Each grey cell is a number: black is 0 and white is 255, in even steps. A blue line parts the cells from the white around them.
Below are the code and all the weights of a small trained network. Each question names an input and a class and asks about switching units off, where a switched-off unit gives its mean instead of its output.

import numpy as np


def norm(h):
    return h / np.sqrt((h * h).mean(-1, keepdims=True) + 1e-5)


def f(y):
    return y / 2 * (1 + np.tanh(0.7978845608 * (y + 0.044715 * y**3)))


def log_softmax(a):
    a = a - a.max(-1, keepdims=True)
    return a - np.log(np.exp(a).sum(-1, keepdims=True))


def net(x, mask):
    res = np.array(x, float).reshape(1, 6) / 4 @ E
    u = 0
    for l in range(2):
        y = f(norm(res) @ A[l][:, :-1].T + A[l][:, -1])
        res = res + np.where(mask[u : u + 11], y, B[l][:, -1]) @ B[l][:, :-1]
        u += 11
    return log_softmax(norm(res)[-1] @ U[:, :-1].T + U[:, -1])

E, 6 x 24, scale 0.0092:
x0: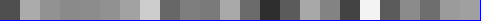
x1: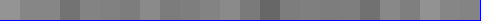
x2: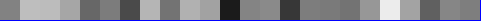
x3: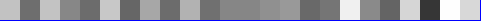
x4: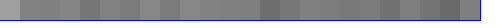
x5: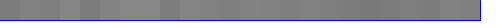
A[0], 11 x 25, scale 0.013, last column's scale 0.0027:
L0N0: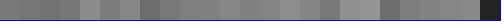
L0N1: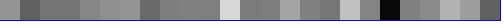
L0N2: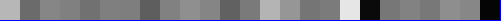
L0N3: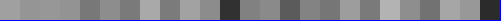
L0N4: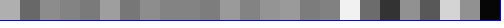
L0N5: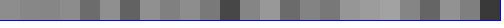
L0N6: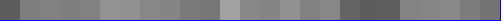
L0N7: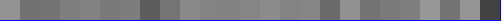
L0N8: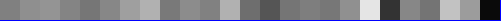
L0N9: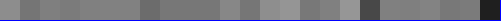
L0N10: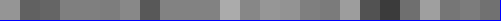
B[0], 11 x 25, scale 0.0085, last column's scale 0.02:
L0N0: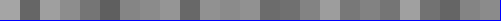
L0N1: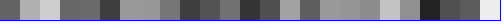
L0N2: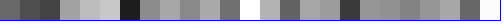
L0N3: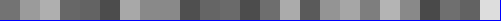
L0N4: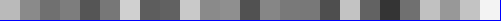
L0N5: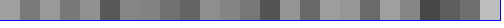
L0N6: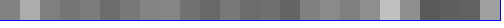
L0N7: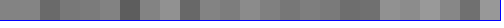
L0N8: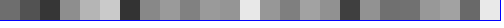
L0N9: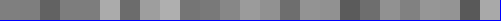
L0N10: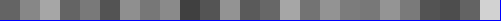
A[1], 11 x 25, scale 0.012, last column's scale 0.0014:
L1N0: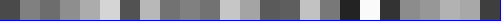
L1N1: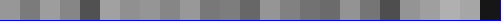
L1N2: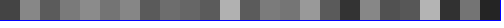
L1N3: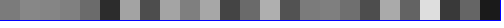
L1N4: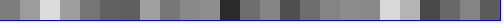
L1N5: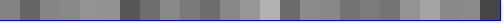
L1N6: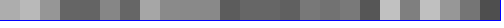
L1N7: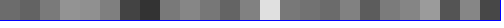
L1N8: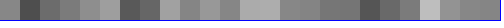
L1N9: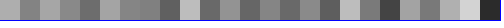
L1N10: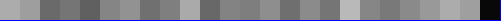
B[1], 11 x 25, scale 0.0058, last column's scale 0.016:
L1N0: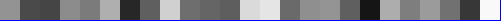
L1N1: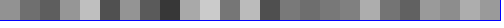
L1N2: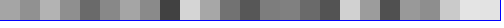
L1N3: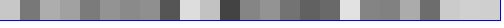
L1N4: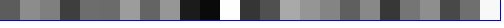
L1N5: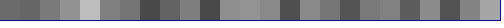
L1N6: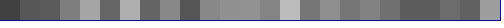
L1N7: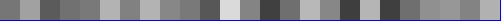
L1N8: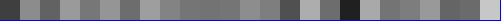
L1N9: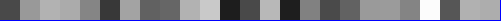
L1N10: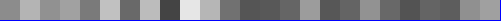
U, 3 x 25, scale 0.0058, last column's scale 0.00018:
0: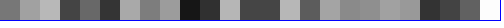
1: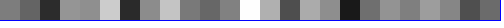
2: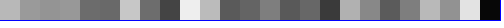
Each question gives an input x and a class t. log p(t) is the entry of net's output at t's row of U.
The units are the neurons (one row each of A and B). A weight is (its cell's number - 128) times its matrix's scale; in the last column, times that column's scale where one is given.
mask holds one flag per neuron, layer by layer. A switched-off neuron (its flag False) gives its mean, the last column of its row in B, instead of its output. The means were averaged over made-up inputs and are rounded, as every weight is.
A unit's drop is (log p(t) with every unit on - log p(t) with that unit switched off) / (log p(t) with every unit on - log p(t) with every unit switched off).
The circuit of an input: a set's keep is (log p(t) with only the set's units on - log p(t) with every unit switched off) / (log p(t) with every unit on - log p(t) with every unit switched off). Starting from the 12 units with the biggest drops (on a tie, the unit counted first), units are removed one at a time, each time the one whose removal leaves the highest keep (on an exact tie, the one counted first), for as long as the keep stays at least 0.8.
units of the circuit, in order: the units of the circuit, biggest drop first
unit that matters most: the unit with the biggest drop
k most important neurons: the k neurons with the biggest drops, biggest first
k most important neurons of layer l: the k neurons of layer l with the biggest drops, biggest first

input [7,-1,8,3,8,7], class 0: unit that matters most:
L0N3
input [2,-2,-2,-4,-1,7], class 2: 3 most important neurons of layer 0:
L0N2, L0N8, L0N1
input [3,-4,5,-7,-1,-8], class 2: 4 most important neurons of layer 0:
L0N2, L0N8, L0N1, L0N3
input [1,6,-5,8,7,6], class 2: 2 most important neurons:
L0N4, L0N1
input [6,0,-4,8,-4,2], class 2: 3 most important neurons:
L0N4, L0N2, L0N1
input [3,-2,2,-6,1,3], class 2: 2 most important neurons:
L0N2, L0N8
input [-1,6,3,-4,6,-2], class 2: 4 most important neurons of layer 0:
L0N2, L0N1, L0N8, L0N3
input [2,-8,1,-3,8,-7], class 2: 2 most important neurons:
L0N2, L0N8
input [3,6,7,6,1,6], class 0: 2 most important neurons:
L0N3, L0N5
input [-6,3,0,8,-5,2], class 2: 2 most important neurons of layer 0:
L0N4, L0N8
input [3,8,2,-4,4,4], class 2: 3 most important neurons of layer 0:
L0N2, L0N8, L0N1
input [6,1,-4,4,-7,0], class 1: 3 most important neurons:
L0N8, L1N0, L0N3
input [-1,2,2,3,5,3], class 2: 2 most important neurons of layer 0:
L0N4, L0N1
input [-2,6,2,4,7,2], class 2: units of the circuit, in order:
L0N4
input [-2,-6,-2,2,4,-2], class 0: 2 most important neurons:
L0N1, L0N10
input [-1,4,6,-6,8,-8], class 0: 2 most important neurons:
L0N4, L1N4
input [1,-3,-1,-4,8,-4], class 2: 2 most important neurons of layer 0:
L0N2, L0N8
